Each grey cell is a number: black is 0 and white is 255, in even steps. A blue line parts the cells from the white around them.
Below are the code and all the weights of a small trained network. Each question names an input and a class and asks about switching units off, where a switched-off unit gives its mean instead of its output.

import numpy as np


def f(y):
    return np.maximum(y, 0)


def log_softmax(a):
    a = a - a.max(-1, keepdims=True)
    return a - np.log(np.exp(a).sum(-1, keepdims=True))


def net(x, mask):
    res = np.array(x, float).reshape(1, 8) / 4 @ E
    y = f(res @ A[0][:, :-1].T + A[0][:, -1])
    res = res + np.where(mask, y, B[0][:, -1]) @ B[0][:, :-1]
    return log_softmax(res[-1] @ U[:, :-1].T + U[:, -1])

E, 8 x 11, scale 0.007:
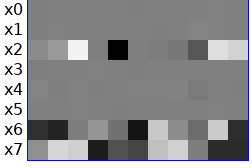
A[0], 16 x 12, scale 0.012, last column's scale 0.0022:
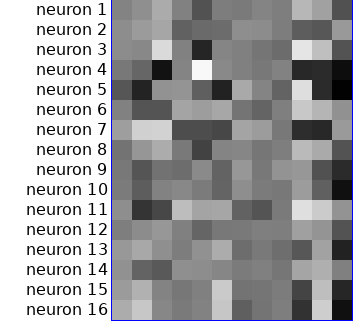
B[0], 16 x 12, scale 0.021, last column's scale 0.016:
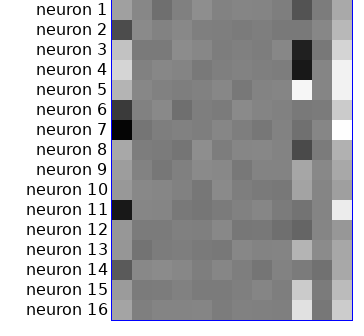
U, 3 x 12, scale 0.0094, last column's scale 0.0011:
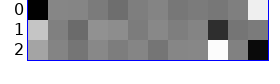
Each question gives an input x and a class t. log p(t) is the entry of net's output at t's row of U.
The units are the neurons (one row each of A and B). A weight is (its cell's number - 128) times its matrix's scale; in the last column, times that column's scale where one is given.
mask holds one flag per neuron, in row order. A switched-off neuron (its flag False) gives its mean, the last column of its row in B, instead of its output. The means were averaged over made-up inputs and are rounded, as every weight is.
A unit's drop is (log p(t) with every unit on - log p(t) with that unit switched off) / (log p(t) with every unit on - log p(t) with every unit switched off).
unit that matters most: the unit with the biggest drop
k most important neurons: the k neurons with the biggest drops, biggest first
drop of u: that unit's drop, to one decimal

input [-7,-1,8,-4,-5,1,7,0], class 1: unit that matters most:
neuron 3
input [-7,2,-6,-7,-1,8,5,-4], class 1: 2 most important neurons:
neuron 4; neuron 7
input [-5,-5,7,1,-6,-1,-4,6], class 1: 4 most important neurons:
neuron 3; neuron 11; neuron 8; neuron 1
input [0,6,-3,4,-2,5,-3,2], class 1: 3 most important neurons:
neuron 5; neuron 11; neuron 4
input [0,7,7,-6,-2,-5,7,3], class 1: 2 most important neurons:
neuron 3; neuron 8
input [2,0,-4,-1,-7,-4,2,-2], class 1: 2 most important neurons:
neuron 7; neuron 4
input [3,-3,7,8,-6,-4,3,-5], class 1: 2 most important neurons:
neuron 3; neuron 7
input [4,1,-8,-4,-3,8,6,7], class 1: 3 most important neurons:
neuron 4; neuron 11; neuron 6
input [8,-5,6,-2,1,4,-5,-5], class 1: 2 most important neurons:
neuron 3; neuron 7
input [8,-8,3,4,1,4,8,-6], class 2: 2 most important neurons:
neuron 5; neuron 7
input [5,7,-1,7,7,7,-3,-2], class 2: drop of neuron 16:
0.2
